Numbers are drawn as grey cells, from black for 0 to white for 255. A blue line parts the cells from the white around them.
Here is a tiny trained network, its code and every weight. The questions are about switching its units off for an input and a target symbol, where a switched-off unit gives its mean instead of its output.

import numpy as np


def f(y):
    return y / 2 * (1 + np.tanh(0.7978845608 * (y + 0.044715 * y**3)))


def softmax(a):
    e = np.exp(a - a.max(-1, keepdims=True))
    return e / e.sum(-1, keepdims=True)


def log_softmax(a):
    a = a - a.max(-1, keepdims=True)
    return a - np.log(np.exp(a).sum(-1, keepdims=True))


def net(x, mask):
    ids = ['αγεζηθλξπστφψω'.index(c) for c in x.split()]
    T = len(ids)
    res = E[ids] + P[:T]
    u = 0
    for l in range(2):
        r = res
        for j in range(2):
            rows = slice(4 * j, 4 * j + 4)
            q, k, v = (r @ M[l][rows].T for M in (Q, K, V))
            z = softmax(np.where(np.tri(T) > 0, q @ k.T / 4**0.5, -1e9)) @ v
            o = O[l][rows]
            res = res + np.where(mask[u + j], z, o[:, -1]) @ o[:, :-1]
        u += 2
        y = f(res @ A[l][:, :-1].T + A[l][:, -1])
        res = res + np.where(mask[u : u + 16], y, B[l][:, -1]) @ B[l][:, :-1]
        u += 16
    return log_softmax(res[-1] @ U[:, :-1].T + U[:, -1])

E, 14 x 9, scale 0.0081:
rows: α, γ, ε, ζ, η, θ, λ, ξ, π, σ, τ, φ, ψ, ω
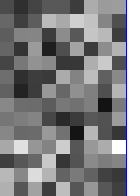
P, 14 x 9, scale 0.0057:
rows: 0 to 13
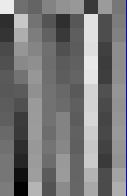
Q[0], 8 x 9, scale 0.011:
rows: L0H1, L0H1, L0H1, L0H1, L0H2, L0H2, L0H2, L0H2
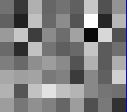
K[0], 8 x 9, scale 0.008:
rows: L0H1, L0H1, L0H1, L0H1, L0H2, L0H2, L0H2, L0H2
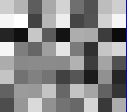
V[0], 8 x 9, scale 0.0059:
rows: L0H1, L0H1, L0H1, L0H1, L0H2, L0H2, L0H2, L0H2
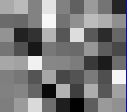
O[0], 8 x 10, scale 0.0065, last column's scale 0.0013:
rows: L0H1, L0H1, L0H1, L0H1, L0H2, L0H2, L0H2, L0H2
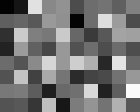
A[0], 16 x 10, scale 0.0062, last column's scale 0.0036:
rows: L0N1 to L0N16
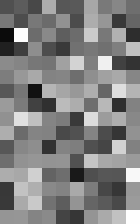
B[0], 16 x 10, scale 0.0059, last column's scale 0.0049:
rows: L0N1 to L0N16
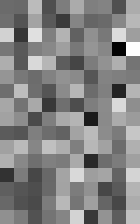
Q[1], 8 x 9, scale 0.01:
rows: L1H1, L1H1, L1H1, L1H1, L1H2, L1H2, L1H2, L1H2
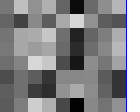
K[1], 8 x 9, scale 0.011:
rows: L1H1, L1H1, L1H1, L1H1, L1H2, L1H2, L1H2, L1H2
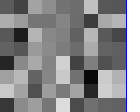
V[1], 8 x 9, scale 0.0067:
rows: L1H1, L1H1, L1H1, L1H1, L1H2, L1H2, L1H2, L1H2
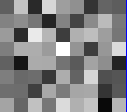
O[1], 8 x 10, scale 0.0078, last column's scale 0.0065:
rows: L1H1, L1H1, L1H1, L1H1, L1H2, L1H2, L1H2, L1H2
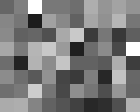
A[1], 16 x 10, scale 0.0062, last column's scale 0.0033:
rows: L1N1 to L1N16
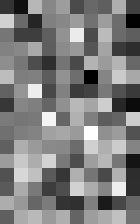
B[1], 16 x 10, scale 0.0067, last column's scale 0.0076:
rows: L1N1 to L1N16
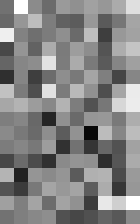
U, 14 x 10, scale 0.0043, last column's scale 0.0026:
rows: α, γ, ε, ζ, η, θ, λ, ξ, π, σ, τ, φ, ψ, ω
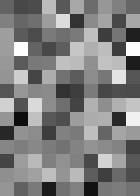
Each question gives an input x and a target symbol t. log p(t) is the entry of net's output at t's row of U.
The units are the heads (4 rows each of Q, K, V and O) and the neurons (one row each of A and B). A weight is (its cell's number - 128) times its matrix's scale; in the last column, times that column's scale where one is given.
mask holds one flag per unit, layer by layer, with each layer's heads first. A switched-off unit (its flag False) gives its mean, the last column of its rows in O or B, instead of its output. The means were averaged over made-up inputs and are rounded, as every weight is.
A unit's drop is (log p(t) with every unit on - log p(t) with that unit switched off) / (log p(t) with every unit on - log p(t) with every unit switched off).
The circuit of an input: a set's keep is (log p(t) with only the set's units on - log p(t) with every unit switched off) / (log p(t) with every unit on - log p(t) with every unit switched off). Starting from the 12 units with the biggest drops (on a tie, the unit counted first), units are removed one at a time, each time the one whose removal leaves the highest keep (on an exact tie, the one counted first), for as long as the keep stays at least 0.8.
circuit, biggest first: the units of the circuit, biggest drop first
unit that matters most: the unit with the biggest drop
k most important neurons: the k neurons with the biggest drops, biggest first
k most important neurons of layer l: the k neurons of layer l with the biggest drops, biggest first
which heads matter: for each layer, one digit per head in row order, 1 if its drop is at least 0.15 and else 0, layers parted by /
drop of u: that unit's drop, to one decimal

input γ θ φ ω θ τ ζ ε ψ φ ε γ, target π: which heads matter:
10 / 00
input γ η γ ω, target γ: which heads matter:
11 / 11
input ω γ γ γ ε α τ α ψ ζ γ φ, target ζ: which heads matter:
10 / 01
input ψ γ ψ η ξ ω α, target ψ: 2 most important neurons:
L1N7, L0N4
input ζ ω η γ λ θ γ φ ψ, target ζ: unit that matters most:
L0H1
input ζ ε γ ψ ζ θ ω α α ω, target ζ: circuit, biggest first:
L0H1, L1H2, L0N4
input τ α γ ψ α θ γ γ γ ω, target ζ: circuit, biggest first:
L1H2, L0N4, L0N9
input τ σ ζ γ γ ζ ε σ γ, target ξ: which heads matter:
11 / 01
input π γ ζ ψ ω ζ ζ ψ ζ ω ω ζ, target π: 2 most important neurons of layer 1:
L1N13, L1N14
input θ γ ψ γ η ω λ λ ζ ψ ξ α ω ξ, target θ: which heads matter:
11 / 11
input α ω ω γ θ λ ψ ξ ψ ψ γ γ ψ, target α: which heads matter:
11 / 11
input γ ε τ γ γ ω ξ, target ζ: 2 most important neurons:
L0N9, L0N4
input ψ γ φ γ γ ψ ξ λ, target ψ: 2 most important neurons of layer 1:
L1N7, L1N4
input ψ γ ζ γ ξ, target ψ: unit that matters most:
L0H2
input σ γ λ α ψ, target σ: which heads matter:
10 / 11
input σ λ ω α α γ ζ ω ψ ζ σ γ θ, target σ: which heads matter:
10 / 11
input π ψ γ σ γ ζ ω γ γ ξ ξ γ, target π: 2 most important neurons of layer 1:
L1N13, L1N14
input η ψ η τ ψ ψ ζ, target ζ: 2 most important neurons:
L0N4, L0N9
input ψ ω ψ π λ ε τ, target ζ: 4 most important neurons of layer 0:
L0N7, L0N16, L0N9, L0N4
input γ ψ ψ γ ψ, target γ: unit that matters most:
L0H2
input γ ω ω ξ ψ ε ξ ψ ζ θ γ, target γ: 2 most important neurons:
L0N8, L0N5
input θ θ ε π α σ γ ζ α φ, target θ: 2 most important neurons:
L0N8, L1N15
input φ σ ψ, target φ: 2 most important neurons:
L1N10, L1N1
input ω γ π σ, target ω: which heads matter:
01 / 11
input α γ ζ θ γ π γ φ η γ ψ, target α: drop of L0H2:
0.3
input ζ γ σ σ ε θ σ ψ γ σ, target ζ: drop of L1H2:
0.5
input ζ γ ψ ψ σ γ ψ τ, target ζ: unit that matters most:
L0H1
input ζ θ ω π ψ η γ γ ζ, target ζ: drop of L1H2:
0.5
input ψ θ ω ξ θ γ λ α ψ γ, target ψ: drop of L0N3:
0.0
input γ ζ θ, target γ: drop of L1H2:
0.2
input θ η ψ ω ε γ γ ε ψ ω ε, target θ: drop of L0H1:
0.4
